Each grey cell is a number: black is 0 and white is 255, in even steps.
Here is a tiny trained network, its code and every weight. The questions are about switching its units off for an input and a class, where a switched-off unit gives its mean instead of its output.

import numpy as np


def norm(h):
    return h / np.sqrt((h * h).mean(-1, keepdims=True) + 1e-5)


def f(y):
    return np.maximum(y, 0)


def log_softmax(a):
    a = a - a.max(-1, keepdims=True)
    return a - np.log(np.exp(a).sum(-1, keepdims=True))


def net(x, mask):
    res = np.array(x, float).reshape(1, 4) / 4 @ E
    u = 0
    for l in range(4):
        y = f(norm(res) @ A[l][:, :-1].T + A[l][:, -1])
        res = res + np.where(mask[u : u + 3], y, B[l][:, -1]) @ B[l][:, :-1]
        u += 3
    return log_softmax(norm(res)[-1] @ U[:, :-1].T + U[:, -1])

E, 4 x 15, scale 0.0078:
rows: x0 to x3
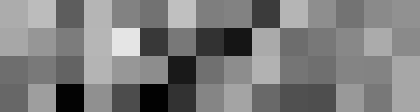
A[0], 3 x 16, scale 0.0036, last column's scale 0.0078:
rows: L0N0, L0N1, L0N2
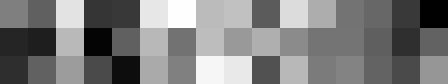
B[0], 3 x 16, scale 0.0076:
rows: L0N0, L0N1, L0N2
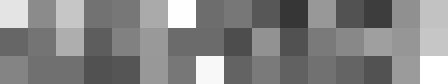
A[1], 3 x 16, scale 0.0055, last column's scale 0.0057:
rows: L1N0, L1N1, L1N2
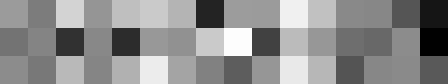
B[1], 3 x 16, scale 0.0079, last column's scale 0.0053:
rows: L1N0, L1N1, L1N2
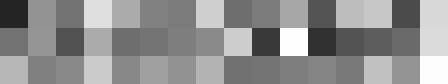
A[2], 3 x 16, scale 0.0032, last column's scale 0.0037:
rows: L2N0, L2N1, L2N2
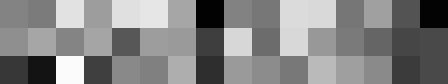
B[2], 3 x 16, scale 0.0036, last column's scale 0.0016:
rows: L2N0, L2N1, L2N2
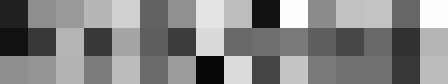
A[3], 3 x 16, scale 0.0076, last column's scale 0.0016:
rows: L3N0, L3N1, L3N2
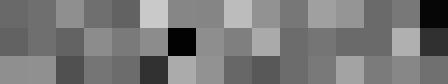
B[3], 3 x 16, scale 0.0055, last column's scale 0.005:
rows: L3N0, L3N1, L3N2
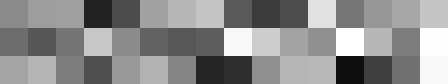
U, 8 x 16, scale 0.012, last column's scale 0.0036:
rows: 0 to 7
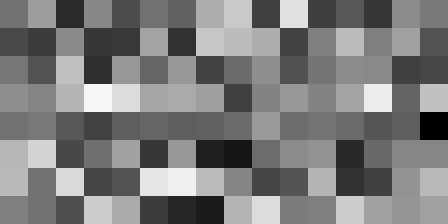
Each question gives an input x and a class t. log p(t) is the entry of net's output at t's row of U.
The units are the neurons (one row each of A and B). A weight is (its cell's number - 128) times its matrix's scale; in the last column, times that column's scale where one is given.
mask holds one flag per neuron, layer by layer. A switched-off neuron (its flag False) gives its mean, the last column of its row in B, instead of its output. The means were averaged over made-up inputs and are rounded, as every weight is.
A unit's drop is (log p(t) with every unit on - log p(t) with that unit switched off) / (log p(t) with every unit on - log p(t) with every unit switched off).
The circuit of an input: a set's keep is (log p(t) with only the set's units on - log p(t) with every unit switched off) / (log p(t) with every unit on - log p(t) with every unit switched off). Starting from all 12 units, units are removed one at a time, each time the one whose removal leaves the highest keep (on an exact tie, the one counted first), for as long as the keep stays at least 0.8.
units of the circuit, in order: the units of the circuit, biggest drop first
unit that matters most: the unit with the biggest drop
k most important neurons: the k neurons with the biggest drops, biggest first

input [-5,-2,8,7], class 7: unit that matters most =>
L3N1
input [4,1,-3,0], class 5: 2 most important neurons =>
(L3N2; L3N1)
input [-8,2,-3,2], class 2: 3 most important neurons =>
(L0N2; L2N2; L1N1)
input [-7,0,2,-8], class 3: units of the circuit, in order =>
(L0N2; L1N0)
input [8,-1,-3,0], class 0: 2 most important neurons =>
(L1N1; L0N1)
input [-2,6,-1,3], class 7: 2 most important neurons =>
(L0N0; L3N1)
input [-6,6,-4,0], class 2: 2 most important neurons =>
(L1N2; L3N1)
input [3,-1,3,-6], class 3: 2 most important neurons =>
(L1N0; L0N2)
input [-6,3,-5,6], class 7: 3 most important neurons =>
(L0N0; L3N1; L3N0)
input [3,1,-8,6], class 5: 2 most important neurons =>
(L3N2; L0N2)
